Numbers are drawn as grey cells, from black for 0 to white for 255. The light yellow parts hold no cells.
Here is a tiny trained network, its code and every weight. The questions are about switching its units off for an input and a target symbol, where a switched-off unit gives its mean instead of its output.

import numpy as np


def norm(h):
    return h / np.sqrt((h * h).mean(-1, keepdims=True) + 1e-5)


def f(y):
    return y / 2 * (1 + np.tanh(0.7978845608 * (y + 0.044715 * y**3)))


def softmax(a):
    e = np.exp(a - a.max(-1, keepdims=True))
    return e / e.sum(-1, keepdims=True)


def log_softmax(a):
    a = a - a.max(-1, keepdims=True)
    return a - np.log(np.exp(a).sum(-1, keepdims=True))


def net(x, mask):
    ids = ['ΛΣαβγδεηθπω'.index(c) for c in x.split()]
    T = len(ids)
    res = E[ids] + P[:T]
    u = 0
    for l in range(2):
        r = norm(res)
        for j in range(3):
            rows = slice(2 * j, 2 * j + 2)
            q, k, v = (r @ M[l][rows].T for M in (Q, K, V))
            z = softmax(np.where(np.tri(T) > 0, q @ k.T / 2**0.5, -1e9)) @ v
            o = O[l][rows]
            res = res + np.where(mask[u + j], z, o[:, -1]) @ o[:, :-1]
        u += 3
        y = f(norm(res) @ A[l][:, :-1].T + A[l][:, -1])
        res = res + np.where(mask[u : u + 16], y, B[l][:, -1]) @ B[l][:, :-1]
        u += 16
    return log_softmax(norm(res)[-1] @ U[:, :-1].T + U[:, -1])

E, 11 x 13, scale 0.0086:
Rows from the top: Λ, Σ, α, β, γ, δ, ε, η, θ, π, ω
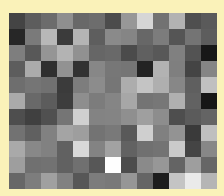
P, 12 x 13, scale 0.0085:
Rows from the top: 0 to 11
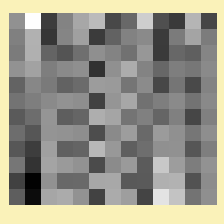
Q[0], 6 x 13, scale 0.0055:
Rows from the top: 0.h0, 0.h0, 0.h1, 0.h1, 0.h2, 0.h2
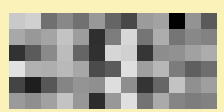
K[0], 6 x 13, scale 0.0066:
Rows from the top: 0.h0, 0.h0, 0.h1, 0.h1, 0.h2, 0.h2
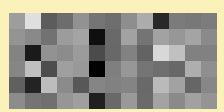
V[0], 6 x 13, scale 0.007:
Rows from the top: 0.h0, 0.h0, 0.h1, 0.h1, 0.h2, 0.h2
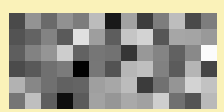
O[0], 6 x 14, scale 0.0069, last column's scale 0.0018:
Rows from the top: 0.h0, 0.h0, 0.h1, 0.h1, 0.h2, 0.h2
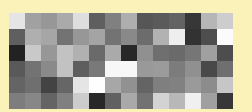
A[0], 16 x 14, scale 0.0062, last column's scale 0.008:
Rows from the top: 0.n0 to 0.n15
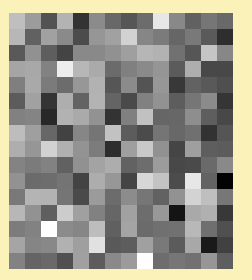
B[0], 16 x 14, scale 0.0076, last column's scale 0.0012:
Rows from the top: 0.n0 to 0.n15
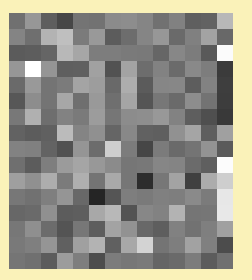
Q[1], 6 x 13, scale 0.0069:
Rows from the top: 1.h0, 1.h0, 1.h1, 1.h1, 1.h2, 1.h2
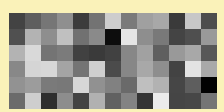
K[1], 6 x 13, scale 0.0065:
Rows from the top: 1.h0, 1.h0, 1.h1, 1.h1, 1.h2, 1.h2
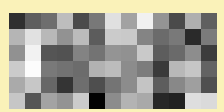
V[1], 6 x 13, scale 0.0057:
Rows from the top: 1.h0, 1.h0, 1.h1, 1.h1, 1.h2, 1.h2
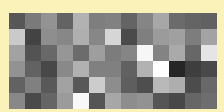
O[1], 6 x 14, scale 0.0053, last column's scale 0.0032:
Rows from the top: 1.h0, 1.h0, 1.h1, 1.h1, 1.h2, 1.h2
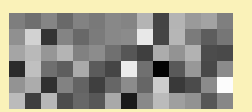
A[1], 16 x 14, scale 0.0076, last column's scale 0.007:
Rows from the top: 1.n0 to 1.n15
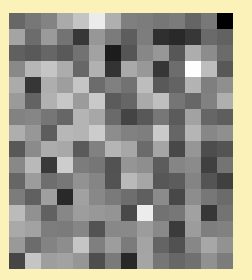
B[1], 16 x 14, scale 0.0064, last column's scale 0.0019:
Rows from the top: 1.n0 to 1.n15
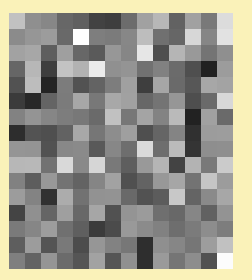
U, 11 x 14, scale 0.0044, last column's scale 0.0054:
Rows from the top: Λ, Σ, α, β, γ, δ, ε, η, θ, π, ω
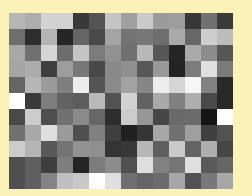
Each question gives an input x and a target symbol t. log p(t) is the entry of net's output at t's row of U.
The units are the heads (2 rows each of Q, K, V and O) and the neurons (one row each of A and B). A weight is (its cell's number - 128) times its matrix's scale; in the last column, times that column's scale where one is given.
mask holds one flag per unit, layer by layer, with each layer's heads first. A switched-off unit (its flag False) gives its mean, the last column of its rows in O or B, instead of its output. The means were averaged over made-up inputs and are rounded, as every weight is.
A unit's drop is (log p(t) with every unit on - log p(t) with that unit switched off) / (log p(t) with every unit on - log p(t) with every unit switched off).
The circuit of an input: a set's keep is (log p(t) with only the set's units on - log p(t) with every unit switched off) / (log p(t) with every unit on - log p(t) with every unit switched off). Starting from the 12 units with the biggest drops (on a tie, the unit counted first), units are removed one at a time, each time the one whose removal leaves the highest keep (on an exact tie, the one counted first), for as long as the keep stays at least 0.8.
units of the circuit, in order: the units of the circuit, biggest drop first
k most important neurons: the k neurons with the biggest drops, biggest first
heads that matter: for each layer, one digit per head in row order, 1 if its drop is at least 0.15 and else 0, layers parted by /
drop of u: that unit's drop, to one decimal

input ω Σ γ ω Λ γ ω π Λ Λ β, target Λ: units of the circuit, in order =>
0.h1, 0.h2, 1.n8
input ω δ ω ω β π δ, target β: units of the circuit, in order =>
0.h0, 0.h2, 1.n4
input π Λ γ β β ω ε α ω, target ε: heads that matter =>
101 / 010
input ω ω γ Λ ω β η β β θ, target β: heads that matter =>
100 / 000
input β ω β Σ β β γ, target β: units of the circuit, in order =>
0.h0, 1.n14
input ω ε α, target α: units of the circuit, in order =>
1.n1
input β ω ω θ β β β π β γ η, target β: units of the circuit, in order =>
0.h0, 1.n4
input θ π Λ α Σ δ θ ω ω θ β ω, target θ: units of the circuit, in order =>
0.h1, 1.n2
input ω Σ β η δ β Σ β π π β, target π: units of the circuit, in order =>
0.h0, 1.h0
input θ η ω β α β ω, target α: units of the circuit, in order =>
1.n1, 0.h2
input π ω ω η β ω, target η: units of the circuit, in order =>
0.h1, 1.n15
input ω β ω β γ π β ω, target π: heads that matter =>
101 / 000
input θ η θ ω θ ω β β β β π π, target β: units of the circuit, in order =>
0.h0, 1.n4
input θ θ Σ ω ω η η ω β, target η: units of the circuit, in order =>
0.h1, 0.h2, 1.n15
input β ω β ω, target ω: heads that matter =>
001 / 000
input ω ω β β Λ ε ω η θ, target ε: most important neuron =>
1.n12
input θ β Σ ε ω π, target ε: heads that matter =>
100 / 110
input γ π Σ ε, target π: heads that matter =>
100 / 000
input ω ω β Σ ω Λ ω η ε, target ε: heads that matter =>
001 / 010
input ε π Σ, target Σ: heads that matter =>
001 / 100
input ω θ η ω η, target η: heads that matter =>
001 / 000
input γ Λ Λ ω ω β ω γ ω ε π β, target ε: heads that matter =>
000 / 110
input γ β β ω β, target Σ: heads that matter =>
101 / 001
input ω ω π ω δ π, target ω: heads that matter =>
101 / 000
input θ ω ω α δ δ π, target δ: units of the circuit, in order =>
0.h1
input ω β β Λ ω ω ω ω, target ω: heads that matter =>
001 / 010
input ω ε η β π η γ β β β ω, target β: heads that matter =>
100 / 000
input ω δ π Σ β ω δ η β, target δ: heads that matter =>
111 / 000
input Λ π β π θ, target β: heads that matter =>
101 / 000
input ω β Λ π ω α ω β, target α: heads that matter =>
101 / 000
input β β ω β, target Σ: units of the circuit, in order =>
0.n12, 1.h2, 0.h0
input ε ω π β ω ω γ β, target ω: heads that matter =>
100 / 001
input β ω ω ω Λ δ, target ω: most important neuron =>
1.n5
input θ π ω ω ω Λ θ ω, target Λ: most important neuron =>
0.n13
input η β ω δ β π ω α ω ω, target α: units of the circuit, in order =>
0.h2, 1.n1
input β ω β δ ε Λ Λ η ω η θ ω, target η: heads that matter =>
010 / 000
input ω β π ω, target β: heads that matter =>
001 / 000
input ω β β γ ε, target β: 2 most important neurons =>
1.n10, 1.n9
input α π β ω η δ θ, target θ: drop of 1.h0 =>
0.5
